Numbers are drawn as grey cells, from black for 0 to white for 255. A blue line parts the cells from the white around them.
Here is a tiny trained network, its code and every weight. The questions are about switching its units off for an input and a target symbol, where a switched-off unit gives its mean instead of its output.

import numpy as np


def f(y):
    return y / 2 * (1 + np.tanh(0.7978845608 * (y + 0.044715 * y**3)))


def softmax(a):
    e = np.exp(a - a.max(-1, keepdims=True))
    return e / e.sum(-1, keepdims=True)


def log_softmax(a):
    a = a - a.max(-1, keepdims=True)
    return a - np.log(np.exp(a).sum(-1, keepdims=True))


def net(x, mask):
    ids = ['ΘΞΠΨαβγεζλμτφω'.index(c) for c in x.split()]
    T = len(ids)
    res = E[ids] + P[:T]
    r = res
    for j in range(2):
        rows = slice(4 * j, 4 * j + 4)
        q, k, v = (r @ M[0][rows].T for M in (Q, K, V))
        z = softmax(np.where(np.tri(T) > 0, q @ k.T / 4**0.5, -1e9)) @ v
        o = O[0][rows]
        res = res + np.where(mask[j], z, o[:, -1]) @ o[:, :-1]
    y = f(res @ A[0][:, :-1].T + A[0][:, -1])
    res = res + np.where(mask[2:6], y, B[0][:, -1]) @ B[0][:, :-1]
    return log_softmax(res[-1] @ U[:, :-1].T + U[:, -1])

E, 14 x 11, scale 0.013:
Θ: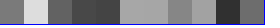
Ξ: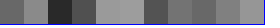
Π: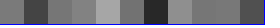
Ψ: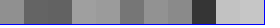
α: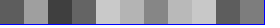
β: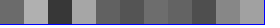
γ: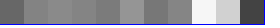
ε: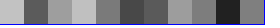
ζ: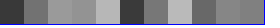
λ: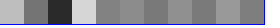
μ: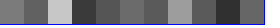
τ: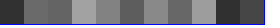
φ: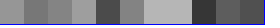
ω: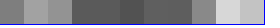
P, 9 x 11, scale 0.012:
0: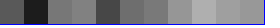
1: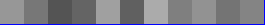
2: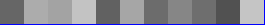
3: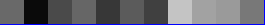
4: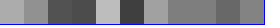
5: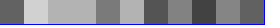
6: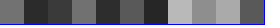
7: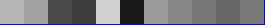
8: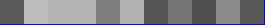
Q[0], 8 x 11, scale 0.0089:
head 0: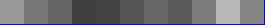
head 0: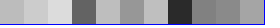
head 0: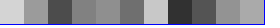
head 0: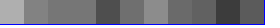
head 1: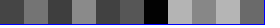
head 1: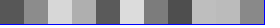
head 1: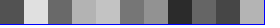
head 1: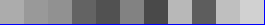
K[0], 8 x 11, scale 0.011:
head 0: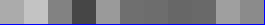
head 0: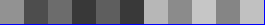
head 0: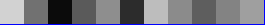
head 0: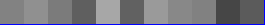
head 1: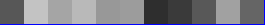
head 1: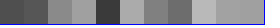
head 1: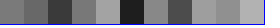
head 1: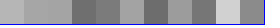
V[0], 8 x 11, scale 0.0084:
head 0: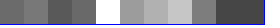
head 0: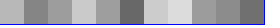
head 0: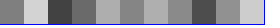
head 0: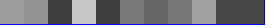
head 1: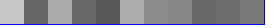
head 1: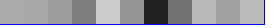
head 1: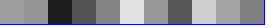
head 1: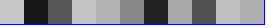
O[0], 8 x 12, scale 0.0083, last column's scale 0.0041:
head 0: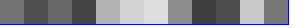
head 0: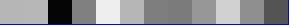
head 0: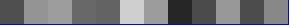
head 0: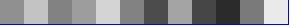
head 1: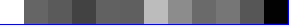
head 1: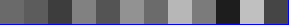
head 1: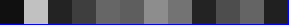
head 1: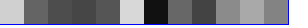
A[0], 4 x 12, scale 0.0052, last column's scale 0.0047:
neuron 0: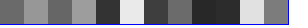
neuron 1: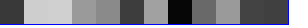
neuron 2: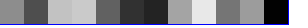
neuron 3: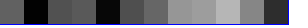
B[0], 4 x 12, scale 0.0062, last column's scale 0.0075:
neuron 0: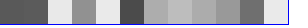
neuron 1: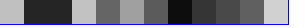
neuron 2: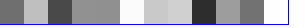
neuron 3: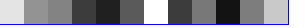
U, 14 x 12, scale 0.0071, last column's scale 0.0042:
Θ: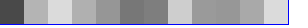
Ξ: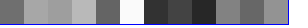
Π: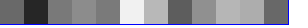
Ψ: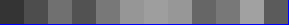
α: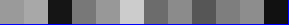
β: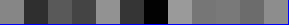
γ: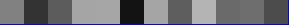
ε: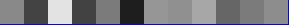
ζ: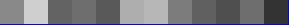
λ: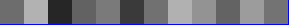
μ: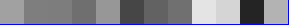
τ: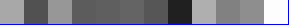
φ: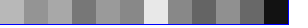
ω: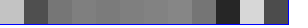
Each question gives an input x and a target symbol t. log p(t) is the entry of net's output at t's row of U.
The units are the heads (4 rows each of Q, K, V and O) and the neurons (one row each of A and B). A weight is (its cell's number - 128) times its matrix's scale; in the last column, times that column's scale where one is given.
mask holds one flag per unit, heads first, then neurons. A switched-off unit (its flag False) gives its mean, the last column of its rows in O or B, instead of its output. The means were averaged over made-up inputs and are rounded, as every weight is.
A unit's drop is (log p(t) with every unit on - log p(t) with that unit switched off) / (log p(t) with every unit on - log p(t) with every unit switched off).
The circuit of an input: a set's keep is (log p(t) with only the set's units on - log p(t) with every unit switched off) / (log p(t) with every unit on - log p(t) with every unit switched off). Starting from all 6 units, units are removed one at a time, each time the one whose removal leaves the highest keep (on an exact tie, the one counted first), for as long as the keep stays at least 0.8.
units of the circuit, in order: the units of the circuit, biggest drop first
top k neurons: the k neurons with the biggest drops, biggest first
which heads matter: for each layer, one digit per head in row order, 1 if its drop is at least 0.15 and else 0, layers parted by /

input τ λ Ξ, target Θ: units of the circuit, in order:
[neuron 0; neuron 1]
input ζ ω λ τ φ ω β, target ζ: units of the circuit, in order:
[head 0; neuron 2; neuron 3; head 1]
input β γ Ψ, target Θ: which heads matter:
01
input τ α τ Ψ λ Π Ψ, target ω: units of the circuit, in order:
[head 1; neuron 3]
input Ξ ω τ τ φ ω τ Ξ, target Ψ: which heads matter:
11
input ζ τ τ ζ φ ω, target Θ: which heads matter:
01
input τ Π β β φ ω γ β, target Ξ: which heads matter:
10
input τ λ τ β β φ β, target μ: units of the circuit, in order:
[head 1]
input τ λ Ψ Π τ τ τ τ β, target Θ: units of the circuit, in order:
[head 0; neuron 0]
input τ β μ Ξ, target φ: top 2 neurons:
[neuron 2; neuron 3]
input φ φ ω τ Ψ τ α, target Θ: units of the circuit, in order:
[head 1; head 0]
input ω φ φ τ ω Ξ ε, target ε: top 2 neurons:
[neuron 0; neuron 3]
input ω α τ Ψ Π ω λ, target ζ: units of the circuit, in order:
[neuron 2; head 0; neuron 3; head 1]
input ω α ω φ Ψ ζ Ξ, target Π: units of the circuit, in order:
[head 1; head 0]
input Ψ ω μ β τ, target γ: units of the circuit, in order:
[head 1; neuron 1]
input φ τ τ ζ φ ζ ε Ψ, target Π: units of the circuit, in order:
[head 0]
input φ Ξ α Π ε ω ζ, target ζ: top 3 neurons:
[neuron 2; neuron 3; neuron 0]
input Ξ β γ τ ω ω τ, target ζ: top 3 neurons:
[neuron 2; neuron 3; neuron 0]
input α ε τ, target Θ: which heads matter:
10
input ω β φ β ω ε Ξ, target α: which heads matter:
11
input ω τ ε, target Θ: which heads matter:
00
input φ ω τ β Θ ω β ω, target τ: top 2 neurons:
[neuron 2; neuron 1]
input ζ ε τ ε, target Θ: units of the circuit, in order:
[head 1; neuron 2]
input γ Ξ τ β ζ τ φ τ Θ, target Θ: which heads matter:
10
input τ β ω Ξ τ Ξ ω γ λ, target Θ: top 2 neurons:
[neuron 0; neuron 1]
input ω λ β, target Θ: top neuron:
[neuron 0]
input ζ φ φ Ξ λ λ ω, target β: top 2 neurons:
[neuron 2; neuron 0]
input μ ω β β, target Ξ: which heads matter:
10
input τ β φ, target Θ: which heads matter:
10
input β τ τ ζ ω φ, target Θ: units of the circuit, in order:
[head 0; neuron 1; neuron 0]
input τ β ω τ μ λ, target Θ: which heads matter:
00
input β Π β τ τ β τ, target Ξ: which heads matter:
10
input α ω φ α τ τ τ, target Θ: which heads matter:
11
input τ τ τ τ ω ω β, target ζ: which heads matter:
11
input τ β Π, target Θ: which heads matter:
00
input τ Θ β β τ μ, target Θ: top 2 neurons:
[neuron 3; neuron 1]
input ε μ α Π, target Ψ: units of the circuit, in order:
[head 0; head 1]
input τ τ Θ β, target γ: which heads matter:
01
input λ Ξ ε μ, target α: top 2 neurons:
[neuron 2; neuron 0]
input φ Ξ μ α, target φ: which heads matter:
11
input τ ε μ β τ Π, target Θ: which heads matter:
10
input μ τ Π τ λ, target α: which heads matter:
10
